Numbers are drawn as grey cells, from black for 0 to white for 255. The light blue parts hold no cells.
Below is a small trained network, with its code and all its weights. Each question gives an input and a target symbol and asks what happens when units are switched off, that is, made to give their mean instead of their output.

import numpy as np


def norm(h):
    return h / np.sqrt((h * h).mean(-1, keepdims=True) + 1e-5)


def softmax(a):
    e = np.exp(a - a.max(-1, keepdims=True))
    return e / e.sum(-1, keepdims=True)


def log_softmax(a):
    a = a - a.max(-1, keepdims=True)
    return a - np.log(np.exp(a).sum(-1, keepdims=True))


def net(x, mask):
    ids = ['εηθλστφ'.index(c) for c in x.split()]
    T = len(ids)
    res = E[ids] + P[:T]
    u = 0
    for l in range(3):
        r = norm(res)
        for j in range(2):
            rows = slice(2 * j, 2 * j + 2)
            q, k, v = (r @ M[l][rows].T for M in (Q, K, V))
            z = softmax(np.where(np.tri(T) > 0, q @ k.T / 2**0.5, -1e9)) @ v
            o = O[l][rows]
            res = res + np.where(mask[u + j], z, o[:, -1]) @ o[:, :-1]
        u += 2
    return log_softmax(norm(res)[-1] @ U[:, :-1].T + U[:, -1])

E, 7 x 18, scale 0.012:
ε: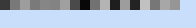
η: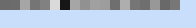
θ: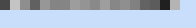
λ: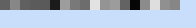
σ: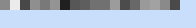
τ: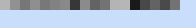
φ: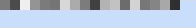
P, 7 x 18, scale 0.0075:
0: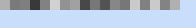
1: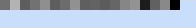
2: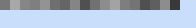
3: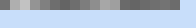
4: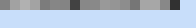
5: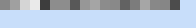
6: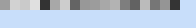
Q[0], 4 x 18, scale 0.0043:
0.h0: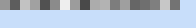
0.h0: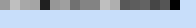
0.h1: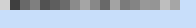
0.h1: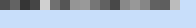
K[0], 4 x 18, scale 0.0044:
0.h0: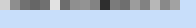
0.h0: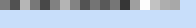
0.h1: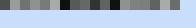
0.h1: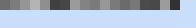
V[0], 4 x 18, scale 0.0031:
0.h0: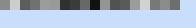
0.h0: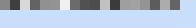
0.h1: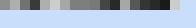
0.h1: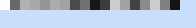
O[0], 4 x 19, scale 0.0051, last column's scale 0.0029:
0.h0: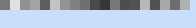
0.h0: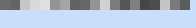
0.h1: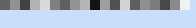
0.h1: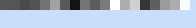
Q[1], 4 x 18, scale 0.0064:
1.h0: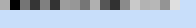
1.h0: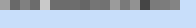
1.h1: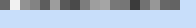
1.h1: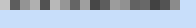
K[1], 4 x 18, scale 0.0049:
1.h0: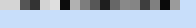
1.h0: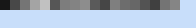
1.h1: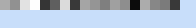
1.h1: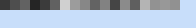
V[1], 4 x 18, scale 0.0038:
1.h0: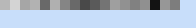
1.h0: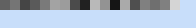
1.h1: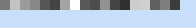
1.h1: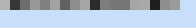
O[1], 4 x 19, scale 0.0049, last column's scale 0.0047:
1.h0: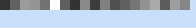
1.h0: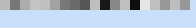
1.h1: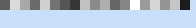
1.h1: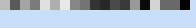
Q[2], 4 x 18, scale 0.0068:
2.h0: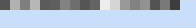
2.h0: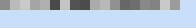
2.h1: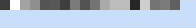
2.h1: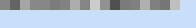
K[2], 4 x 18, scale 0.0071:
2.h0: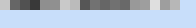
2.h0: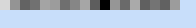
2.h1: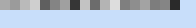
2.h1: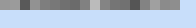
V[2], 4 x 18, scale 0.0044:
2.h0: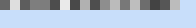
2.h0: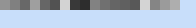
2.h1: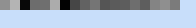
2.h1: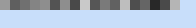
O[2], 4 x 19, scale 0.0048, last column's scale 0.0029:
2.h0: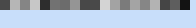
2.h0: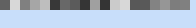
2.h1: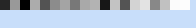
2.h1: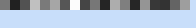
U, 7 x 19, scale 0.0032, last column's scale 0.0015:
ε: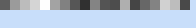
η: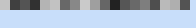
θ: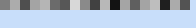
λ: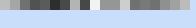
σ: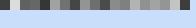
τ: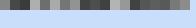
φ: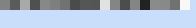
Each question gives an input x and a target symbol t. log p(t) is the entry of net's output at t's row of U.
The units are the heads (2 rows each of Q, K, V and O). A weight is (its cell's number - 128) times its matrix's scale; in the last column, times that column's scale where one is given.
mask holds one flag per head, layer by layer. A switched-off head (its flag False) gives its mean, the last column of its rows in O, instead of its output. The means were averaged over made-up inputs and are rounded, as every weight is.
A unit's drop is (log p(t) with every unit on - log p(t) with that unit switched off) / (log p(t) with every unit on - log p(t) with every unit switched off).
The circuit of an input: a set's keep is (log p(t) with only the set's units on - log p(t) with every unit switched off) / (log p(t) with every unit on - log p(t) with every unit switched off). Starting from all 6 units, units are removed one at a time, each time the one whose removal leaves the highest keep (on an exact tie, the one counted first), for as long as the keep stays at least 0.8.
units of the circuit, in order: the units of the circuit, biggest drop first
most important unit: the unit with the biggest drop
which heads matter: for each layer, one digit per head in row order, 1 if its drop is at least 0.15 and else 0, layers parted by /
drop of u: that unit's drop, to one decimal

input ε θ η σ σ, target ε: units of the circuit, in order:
1.h0, 0.h0
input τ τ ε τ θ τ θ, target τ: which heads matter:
01 / 01 / 01
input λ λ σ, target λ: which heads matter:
10 / 10 / 00
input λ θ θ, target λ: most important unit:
1.h0
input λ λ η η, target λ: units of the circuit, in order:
1.h0, 0.h0
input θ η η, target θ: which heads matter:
01 / 00 / 00
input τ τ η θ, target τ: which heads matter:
00 / 01 / 01
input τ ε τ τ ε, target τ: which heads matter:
01 / 01 / 01
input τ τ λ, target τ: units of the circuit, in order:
1.h1, 0.h1
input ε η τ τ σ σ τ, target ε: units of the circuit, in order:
0.h0, 1.h0
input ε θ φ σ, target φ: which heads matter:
00 / 00 / 01
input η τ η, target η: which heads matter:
00 / 00 / 10
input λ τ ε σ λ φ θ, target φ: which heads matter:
00 / 10 / 01
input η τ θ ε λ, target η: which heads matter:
00 / 00 / 10
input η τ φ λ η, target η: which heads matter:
01 / 11 / 10
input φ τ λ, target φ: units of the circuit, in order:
2.h1
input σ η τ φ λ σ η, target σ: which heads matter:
10 / 10 / 01
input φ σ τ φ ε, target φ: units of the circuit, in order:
2.h1, 0.h1
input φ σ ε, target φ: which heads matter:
00 / 00 / 11
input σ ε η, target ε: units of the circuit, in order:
1.h0
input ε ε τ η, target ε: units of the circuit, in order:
0.h0, 1.h0
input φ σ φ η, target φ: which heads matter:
00 / 00 / 00
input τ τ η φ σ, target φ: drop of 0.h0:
0.1
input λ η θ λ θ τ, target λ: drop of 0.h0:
0.2
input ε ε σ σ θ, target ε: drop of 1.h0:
0.2
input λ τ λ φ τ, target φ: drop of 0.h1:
0.1
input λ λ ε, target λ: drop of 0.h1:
0.2
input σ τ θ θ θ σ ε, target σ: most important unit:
2.h1
